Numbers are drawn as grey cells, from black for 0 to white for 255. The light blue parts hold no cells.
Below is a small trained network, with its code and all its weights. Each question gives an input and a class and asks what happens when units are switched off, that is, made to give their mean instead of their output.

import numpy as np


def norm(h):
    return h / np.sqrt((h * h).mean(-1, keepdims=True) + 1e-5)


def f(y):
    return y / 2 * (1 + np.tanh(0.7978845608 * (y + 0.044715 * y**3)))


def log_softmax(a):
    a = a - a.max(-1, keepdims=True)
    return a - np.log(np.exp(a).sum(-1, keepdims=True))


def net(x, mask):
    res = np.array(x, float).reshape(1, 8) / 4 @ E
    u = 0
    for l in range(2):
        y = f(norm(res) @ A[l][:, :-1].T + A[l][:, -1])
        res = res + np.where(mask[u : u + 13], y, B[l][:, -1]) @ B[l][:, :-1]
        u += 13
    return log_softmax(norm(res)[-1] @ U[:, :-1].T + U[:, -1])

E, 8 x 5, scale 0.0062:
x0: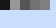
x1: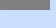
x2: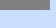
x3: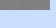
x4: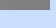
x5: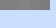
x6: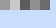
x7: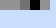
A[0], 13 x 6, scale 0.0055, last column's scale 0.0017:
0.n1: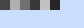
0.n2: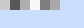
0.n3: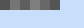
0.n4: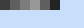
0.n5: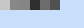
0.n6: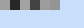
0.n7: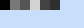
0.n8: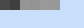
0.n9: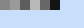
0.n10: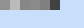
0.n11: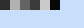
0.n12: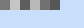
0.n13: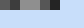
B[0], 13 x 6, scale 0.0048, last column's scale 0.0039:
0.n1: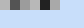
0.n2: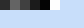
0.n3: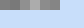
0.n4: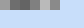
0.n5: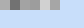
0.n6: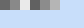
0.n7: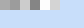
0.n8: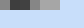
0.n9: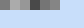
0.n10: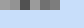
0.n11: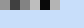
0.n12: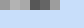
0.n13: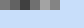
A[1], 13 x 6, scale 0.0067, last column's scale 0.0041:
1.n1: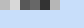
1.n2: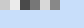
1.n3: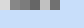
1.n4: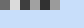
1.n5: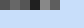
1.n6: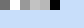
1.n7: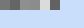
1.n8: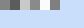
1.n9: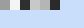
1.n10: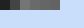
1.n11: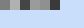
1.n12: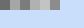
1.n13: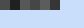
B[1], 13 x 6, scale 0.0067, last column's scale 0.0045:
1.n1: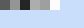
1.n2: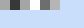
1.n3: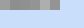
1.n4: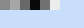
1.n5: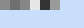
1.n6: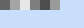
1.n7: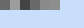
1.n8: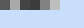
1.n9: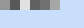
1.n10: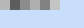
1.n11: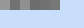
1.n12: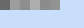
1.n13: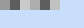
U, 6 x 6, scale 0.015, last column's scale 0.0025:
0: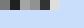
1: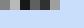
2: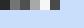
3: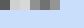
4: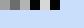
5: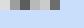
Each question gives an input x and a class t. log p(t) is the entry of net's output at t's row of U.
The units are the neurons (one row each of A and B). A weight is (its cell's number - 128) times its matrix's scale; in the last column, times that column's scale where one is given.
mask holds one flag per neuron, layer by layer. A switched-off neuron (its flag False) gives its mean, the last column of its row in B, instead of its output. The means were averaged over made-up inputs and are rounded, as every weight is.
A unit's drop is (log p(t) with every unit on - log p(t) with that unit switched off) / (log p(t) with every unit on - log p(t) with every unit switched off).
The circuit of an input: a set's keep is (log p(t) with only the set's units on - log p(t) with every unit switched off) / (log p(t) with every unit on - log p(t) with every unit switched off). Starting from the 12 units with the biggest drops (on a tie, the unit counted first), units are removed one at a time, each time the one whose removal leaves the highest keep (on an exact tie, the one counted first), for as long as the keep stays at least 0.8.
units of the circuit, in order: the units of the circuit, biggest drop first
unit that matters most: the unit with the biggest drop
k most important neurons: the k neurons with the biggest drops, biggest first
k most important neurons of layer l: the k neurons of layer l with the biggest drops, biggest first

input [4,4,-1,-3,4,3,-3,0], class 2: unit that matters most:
0.n2
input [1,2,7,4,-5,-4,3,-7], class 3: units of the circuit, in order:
[0.n7 0.n11 1.n6]
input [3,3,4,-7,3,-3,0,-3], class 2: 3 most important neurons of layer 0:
[0.n8 0.n4 0.n13]
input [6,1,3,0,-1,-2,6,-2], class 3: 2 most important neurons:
[0.n7 0.n2]
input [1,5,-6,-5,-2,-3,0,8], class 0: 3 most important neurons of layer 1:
[1.n5 1.n4 1.n8]
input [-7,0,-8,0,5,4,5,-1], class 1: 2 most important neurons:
[0.n2 0.n7]
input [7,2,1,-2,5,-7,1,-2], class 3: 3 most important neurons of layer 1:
[1.n6 1.n1 1.n9]
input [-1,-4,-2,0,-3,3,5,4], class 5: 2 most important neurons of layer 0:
[0.n2 0.n5]
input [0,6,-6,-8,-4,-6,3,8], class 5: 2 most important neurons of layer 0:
[0.n2 0.n5]
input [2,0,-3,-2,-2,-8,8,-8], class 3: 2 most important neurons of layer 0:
[0.n7 0.n11]
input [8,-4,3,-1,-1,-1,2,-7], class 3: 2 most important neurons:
[1.n6 1.n1]
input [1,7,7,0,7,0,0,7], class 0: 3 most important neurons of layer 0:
[0.n7 0.n11 0.n12]
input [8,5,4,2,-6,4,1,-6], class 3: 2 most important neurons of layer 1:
[1.n6 1.n1]
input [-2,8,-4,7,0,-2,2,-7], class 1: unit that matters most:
0.n2
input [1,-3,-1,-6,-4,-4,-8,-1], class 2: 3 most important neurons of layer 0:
[0.n2 0.n11 0.n1]
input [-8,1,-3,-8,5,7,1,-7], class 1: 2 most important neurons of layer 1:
[1.n2 1.n9]
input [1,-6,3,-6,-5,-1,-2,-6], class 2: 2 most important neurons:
[0.n7 0.n11]
